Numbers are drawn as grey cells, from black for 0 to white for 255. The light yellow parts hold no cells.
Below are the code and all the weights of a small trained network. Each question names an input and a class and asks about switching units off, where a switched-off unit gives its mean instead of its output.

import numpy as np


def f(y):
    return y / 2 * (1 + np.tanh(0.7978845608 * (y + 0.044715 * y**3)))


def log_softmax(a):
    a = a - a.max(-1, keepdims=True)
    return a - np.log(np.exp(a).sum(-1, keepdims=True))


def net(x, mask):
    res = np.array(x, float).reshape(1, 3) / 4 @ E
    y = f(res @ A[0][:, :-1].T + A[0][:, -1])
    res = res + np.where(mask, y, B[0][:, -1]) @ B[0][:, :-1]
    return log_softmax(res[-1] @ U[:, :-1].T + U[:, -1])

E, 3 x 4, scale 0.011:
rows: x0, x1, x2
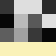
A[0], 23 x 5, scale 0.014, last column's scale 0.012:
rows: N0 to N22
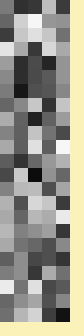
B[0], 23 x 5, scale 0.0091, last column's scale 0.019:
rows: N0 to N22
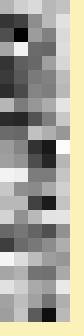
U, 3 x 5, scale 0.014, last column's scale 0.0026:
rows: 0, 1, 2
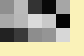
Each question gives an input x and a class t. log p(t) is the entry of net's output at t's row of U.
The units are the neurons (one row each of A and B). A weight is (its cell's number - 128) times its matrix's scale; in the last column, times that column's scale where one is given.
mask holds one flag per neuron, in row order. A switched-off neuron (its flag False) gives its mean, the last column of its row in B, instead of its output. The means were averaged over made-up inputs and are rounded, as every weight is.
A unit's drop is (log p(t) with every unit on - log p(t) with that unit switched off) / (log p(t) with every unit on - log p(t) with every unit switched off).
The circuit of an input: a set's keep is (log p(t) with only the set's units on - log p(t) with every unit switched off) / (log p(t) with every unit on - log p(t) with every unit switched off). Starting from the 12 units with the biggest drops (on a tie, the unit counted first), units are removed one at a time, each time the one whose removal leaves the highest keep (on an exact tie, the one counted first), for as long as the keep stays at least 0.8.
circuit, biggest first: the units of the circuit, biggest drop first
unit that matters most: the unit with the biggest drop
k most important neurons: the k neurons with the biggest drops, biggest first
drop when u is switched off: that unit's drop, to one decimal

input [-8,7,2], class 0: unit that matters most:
N11
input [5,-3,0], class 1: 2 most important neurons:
[N14, N7]
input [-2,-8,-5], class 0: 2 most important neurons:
[N10, N14]
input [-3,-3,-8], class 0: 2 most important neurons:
[N14, N10]
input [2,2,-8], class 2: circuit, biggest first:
[N2, N20]
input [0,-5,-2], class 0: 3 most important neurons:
[N10, N0, N1]
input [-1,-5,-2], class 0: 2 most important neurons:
[N10, N0]
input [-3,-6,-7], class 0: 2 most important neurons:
[N14, N10]
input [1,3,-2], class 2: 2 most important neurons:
[N20, N0]
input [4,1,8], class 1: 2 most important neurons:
[N10, N18]
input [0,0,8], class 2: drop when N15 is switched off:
0.2
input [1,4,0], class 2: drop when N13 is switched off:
0.1
